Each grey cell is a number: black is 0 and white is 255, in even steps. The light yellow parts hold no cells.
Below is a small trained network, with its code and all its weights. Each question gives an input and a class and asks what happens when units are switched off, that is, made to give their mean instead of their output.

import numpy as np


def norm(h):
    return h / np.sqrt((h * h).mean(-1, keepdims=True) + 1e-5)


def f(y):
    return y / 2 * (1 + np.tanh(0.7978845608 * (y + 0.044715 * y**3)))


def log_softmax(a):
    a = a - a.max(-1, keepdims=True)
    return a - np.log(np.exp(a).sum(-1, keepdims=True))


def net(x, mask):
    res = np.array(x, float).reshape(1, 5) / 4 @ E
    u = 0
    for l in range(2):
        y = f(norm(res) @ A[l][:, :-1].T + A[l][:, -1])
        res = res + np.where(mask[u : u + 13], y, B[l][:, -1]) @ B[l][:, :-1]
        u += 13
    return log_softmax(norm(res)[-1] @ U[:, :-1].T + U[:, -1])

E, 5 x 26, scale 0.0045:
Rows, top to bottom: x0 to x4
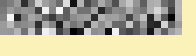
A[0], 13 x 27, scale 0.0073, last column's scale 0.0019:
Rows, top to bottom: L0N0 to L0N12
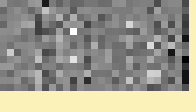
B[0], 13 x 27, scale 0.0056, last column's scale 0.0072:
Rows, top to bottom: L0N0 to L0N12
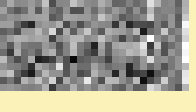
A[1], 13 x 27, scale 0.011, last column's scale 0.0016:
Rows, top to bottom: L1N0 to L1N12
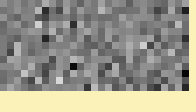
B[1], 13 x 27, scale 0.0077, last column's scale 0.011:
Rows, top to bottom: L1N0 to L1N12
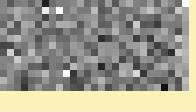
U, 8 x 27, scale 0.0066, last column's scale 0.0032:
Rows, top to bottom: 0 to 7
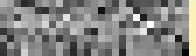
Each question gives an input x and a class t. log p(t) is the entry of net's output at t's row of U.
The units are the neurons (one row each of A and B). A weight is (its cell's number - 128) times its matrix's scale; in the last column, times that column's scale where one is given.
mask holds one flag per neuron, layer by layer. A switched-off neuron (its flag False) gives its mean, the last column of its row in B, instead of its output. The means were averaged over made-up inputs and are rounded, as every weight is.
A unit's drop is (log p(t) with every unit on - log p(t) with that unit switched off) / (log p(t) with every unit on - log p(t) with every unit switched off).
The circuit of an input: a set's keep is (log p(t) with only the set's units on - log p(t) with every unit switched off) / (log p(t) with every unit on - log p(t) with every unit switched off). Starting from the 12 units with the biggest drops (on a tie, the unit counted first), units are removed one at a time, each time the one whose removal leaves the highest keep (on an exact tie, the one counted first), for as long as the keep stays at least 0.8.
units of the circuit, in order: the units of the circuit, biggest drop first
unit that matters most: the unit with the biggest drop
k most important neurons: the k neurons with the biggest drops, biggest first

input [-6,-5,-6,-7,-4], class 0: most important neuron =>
L0N10
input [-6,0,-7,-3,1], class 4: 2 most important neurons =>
L0N6, L0N11
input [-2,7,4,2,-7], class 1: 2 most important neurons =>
L0N8, L1N5
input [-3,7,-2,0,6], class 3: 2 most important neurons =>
L0N2, L0N8
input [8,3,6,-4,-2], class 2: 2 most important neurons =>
L0N11, L0N6
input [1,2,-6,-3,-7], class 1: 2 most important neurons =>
L0N8, L0N7
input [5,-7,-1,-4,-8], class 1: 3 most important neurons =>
L0N8, L1N5, L0N5
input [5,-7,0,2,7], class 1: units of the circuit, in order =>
L1N9, L0N3
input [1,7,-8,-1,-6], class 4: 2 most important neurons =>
L0N6, L1N7
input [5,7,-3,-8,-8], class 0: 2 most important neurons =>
L0N10, L1N11
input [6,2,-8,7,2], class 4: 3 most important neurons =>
L0N6, L0N10, L1N7
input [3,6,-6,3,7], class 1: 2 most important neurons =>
L1N9, L0N7
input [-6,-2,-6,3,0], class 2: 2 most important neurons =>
L0N4, L0N7
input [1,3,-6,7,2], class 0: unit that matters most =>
L0N3
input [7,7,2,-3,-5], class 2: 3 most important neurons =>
L0N11, L0N12, L0N0
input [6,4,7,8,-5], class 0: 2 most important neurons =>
L0N3, L0N6
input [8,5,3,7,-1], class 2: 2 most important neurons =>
L0N11, L0N10
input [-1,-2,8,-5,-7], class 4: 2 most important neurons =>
L0N7, L1N6
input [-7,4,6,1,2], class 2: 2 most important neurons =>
L0N4, L0N6
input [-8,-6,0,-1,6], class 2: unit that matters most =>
L0N8
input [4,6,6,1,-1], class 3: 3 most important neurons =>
L0N5, L0N6, L1N8
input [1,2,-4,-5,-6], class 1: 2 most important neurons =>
L0N8, L0N3
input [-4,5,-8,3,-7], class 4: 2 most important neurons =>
L0N6, L1N7
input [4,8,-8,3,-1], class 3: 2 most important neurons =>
L0N5, L0N7
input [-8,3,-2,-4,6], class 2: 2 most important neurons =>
L0N8, L1N10
